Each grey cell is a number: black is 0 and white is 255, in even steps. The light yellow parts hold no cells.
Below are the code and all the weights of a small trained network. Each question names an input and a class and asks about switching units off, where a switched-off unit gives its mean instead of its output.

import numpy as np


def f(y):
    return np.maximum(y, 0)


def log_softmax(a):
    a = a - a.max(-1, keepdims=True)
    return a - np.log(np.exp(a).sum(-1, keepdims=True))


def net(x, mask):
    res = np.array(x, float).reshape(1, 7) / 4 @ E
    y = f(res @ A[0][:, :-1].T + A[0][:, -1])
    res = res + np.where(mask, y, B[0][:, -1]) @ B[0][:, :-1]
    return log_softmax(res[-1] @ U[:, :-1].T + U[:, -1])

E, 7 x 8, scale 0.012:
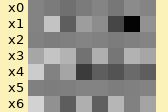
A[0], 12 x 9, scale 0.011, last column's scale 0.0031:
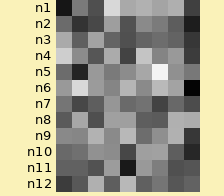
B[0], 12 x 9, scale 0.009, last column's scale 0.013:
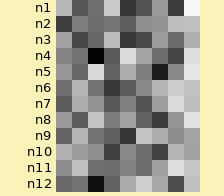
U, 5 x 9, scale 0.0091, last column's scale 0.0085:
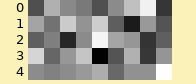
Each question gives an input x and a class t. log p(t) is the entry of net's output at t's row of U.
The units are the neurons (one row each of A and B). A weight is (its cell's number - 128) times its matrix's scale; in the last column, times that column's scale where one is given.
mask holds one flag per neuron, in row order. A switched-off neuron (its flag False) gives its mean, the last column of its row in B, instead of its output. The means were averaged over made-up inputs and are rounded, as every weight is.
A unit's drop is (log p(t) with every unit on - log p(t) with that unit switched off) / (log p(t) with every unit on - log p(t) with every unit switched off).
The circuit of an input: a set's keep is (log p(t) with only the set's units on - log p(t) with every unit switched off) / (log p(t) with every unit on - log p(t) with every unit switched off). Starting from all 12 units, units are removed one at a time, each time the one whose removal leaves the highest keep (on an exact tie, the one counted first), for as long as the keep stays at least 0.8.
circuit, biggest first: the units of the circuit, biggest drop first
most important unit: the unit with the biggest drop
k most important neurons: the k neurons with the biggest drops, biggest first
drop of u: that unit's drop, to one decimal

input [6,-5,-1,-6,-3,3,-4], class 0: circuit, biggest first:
n2
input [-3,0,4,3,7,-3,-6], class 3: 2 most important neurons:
n4; n3
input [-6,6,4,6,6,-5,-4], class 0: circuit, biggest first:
n5; n9
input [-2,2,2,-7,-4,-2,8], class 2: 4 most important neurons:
n4; n6; n9; n1
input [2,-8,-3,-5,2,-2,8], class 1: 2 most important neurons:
n5; n10
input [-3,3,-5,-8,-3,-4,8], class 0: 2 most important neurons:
n11; n7
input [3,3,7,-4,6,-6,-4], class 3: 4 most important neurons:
n3; n4; n5; n6
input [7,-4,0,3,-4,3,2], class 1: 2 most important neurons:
n5; n3
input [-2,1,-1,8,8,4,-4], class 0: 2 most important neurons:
n1; n6
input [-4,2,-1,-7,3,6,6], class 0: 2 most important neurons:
n7; n11
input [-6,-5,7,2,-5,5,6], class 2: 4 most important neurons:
n4; n8; n3; n7
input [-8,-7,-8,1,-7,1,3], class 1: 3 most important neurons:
n5; n10; n3
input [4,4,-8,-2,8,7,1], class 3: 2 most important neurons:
n3; n5
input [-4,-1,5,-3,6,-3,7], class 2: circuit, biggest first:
n4
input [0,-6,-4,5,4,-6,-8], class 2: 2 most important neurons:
n12; n8
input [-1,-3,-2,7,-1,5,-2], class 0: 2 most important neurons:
n6; n9
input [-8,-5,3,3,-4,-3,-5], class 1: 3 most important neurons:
n5; n4; n10
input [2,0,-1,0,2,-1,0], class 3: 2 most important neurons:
n4; n5
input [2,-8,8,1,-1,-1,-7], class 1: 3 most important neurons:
n5; n4; n10
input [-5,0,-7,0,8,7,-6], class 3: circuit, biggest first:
n3
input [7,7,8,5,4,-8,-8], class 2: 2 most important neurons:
n12; n5
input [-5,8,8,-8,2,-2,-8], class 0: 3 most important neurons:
n7; n5; n4
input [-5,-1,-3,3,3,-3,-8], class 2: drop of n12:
0.6
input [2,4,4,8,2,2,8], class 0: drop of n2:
-0.1
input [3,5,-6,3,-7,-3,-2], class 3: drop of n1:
0.7
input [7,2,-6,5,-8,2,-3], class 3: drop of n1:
0.8
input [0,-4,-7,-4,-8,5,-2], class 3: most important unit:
n1
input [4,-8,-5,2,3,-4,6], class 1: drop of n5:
0.8
